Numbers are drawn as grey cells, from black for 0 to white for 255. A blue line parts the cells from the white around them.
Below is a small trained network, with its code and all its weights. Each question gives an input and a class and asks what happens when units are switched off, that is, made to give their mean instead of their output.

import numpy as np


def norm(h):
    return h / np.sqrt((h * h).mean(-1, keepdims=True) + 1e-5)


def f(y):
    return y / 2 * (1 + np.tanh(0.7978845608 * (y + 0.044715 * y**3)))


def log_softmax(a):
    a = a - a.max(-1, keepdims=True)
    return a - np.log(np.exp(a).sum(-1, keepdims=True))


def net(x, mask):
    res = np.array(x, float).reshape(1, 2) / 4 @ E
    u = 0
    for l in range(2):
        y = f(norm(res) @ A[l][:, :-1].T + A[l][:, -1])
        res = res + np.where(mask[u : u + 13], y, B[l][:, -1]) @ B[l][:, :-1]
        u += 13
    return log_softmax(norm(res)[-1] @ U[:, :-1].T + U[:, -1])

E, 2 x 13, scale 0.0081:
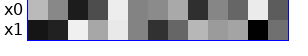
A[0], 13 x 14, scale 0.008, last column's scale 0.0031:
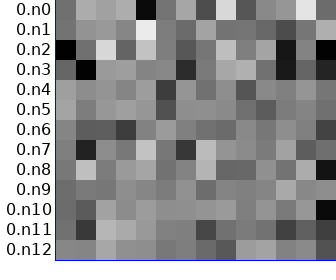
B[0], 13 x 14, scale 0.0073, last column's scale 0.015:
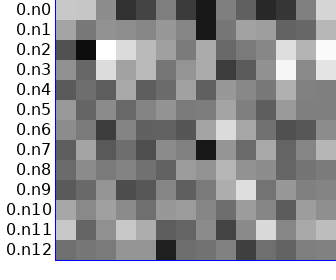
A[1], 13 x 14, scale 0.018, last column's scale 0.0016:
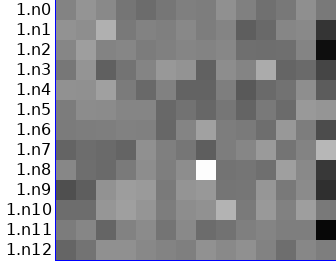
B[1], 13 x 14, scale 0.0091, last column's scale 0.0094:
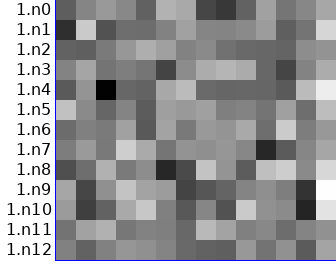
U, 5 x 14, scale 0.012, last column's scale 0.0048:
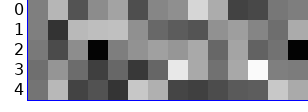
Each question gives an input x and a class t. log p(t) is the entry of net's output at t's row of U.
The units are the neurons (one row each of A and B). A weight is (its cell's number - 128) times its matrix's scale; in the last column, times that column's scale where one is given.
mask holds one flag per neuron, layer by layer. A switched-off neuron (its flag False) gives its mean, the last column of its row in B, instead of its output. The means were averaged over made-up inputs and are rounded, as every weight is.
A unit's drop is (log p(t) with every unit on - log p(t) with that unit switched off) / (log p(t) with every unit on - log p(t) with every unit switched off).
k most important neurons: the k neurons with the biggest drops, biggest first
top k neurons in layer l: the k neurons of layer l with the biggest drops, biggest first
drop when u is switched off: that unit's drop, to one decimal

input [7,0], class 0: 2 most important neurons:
0.n3, 0.n2
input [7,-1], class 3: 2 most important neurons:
0.n0, 0.n1
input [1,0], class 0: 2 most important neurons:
0.n2, 0.n0
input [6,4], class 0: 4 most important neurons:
0.n2, 0.n7, 0.n3, 1.n3
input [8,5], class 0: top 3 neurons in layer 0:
0.n2, 0.n7, 0.n3
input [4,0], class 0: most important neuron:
0.n2
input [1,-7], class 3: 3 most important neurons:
0.n0, 0.n7, 0.n1
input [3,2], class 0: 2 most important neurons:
0.n2, 0.n7
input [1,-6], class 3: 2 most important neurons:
0.n0, 0.n7
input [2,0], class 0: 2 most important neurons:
0.n2, 0.n0
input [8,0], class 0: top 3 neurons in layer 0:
0.n3, 0.n2, 0.n7
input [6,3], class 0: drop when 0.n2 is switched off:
0.2
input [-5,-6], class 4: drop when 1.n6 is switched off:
0.0
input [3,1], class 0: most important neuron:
0.n2
